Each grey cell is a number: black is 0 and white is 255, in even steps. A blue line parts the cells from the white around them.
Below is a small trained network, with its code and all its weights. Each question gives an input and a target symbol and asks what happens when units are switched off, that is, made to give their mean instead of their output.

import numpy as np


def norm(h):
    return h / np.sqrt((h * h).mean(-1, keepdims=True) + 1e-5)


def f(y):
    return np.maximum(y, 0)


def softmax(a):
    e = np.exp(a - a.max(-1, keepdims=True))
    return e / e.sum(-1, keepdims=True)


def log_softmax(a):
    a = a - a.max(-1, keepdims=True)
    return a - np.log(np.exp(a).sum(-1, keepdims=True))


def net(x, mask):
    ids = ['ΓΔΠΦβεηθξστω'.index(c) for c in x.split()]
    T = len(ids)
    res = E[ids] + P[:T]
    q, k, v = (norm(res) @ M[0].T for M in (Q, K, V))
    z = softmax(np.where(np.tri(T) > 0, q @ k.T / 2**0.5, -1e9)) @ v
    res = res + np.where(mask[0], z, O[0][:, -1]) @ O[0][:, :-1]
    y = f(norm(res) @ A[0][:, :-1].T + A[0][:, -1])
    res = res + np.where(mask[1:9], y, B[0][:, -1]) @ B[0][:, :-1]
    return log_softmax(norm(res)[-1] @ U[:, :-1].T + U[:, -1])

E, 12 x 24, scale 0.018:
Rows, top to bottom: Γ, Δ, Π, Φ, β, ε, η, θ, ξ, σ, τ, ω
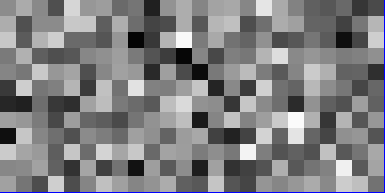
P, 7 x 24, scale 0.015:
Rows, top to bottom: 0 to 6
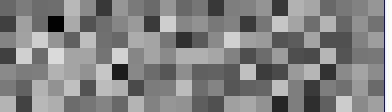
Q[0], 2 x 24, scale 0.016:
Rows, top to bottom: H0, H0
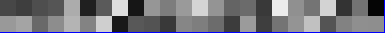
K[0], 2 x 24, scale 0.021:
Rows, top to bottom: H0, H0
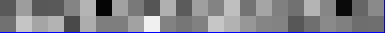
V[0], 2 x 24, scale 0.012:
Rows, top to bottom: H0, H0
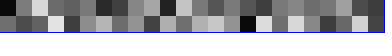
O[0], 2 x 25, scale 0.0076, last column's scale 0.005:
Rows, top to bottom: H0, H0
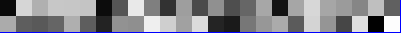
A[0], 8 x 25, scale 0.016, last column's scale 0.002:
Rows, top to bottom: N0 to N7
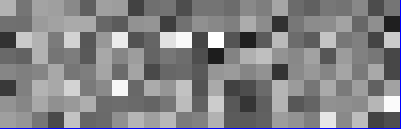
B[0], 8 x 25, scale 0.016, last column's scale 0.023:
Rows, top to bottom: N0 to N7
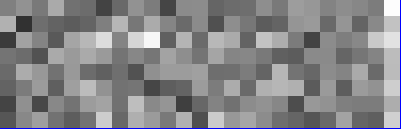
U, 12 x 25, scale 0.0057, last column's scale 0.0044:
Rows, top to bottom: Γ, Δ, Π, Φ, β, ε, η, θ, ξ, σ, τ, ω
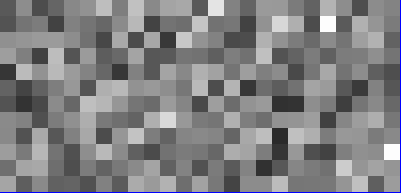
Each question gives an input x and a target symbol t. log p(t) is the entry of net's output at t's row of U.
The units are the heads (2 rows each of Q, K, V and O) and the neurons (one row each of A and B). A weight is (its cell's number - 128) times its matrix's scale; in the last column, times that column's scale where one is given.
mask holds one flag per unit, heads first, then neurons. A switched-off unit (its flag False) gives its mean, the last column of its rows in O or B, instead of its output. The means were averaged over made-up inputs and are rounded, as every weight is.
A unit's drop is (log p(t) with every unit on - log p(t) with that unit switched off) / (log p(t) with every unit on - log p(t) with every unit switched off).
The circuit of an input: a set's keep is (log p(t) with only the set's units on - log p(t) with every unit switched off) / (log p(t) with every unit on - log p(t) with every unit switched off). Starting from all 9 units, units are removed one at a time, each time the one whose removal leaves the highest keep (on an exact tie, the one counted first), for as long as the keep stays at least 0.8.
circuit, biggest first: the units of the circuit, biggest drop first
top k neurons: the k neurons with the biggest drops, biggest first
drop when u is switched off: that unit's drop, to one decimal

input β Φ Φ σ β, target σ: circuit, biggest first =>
(H0)
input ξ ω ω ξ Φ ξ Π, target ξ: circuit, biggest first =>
(H0 N1)
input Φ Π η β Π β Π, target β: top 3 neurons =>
(N4 N2 N6)
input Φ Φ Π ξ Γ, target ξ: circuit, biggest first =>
(H0 N1)
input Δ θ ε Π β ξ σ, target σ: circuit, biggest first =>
(H0 N2)
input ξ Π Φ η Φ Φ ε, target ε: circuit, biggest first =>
(N1 H0 N2 N0)
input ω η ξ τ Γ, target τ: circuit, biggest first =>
(H0 N1 N4)
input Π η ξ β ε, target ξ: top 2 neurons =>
(N2 N1)
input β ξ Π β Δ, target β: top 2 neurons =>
(N4 N2)
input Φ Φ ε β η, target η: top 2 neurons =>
(N0 N3)
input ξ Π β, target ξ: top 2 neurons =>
(N2 N1)
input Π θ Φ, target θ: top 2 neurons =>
(N4 N0)
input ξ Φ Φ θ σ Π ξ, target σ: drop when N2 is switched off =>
0.2
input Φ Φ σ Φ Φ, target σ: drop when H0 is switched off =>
1.3
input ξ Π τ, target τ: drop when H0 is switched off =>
1.0
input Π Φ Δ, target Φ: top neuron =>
(N2)
